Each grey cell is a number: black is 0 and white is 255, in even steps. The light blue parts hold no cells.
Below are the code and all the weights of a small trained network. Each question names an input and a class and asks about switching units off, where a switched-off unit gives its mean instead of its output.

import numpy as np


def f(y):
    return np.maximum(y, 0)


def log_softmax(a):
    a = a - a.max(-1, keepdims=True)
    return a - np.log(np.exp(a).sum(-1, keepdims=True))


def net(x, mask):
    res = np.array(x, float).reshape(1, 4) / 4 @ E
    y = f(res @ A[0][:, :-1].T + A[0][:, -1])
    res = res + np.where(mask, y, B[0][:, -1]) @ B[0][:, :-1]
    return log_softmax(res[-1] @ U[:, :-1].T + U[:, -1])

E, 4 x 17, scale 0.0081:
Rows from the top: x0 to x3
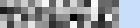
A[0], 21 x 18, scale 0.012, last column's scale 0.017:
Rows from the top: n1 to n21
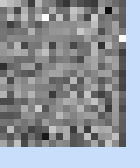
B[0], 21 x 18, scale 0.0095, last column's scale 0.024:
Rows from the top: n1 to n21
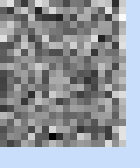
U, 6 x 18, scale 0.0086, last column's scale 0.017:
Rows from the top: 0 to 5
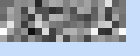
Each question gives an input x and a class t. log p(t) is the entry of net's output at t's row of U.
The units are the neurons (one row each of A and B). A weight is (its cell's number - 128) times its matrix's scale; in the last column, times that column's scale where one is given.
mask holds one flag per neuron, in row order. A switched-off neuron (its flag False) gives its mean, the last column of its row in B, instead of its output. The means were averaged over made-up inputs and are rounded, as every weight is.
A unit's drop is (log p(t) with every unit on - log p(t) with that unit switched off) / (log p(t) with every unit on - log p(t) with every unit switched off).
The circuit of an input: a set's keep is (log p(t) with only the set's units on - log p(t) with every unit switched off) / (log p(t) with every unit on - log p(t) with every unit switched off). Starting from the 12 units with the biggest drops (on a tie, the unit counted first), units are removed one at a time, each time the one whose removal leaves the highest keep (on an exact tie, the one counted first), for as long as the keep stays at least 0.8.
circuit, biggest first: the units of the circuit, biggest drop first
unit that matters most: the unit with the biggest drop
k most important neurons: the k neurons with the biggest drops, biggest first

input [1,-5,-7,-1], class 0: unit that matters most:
n2
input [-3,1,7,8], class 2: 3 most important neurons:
n14; n12; n2
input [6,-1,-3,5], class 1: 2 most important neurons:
n3; n19
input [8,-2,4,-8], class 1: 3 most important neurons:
n3; n8; n14
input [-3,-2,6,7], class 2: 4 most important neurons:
n14; n12; n2; n16
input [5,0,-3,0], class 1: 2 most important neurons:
n3; n7
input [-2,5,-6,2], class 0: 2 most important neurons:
n2; n1
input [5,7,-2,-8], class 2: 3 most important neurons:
n19; n1; n11
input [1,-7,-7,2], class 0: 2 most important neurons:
n2; n16
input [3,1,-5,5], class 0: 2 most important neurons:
n2; n19
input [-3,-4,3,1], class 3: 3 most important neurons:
n3; n1; n2
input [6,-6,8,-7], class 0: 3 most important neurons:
n7; n21; n14
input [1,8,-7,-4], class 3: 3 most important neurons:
n15; n10; n7
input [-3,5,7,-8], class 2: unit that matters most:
n19
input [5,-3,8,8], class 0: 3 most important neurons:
n7; n21; n19
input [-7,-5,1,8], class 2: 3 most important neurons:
n14; n3; n12
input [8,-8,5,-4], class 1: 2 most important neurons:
n3; n8
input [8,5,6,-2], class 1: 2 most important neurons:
n3; n2
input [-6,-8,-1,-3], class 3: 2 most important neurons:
n1; n3
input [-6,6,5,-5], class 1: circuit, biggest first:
n20
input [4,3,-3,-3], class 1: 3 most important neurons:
n3; n7; n14
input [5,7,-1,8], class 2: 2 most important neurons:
n14; n12
